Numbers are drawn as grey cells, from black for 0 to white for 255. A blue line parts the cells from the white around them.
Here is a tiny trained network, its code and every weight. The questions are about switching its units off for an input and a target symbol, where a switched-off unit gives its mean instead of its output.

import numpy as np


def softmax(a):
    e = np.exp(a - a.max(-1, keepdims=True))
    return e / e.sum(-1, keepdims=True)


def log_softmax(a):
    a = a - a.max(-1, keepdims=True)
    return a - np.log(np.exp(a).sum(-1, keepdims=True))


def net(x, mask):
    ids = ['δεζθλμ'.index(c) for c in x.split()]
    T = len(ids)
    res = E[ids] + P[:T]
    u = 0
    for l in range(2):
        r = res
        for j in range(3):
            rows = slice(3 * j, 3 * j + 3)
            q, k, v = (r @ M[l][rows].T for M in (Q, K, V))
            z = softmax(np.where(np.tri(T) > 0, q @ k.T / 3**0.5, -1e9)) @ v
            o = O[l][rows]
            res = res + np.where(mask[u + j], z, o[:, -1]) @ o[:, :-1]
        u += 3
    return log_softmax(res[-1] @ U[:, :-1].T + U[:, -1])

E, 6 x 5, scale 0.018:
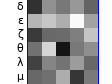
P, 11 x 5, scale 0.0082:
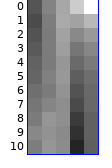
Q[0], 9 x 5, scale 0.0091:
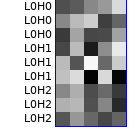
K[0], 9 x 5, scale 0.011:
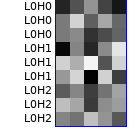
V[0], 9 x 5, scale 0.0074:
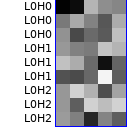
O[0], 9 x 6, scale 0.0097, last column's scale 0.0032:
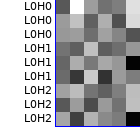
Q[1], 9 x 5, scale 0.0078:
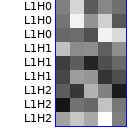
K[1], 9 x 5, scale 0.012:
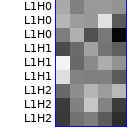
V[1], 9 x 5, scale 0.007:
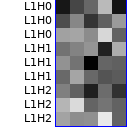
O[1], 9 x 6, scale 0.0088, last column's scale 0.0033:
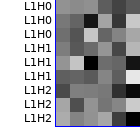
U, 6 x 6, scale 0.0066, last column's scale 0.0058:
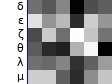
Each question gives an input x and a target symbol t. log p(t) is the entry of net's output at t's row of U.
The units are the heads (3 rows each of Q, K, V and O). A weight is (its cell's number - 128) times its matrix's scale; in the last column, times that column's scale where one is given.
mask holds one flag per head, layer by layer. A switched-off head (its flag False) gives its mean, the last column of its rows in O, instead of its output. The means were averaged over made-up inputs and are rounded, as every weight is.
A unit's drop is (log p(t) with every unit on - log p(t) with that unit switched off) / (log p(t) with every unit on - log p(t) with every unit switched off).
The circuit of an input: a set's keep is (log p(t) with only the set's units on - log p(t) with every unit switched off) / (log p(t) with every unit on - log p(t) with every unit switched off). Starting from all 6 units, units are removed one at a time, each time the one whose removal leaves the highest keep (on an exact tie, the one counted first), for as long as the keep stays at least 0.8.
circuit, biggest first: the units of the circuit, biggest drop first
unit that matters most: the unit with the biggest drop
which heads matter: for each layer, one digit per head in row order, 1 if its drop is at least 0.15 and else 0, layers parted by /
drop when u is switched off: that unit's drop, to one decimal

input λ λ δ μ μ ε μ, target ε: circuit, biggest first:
L1H1, L1H2
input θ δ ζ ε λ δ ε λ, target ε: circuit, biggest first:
L1H1, L1H0
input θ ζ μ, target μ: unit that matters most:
L1H1
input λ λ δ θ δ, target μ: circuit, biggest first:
L1H1, L0H0
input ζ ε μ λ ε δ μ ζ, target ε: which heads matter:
100 / 011
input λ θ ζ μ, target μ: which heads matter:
110 / 010
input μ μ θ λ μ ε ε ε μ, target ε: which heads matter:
011 / 110
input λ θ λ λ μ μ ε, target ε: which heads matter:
001 / 100
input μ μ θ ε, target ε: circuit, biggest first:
L1H0, L0H1
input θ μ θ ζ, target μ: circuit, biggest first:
L0H0, L1H1
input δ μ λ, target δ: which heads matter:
010 / 010
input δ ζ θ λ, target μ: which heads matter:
100 / 110
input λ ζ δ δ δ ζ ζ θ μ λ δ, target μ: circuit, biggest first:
L1H1, L0H0, L0H1
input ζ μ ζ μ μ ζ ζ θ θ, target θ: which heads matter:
111 / 100
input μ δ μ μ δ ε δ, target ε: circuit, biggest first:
L1H0, L1H1
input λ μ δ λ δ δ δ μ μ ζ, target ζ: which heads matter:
110 / 000
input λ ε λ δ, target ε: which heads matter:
110 / 111
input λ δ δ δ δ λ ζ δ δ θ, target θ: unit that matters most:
L0H1
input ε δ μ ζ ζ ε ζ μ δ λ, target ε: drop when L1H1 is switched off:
0.4
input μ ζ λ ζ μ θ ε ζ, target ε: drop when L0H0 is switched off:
0.5
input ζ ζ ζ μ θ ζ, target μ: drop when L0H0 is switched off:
0.4
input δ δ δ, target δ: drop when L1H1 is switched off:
0.2
